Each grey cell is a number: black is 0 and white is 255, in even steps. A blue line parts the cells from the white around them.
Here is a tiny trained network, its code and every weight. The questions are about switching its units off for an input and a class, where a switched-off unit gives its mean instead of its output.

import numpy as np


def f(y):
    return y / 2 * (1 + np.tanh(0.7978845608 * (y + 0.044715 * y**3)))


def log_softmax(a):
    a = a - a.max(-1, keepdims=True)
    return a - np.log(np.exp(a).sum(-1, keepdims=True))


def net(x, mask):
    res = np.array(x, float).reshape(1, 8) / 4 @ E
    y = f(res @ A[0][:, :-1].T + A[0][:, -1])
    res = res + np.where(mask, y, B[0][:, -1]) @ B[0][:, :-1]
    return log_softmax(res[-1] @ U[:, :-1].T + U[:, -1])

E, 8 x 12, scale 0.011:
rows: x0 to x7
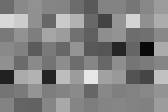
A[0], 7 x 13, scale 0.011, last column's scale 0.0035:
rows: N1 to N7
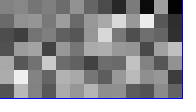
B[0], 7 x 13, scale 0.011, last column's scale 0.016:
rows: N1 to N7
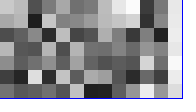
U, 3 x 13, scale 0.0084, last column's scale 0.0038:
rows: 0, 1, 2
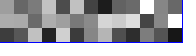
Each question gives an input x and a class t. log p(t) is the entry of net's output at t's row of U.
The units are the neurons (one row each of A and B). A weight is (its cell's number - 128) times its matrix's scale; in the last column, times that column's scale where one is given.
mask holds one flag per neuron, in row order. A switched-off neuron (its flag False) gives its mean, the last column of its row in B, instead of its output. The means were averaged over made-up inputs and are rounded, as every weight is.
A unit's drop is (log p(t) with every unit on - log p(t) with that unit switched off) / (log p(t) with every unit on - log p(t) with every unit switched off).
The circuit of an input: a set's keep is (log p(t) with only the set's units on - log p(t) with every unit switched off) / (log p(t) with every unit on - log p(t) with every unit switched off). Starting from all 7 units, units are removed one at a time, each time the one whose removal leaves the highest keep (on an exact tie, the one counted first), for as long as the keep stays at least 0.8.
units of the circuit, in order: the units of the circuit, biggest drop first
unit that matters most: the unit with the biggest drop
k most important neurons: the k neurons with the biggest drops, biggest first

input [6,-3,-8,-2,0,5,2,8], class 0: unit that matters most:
N6
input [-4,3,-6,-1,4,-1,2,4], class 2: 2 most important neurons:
[N1; N7]
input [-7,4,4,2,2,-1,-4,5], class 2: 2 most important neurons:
[N2; N6]
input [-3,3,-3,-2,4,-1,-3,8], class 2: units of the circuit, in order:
[N1; N7]
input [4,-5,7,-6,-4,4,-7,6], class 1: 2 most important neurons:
[N2; N6]
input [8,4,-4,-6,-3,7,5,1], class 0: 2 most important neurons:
[N7; N1]
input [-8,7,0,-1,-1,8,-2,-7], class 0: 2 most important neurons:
[N7; N4]
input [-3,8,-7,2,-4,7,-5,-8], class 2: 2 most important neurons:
[N6; N5]
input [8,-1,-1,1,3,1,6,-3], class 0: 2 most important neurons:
[N6; N2]
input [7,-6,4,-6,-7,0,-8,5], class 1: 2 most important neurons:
[N2; N6]
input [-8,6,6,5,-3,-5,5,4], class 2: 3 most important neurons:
[N6; N2; N7]
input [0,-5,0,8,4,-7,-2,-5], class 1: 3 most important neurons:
[N1; N7; N4]
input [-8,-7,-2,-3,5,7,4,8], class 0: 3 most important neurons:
[N7; N4; N6]
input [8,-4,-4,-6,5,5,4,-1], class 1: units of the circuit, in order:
[N2]
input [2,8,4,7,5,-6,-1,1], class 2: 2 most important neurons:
[N6; N2]
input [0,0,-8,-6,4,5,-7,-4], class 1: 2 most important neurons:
[N2; N5]
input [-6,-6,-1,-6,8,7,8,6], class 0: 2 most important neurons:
[N7; N4]
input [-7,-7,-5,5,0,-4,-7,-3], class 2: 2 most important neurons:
[N3; N2]
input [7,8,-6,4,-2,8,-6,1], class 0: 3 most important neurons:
[N7; N4; N3]
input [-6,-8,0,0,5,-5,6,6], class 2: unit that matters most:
N3
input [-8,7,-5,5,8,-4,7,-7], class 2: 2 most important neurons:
[N6; N2]
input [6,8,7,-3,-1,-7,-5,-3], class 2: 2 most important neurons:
[N6; N7]
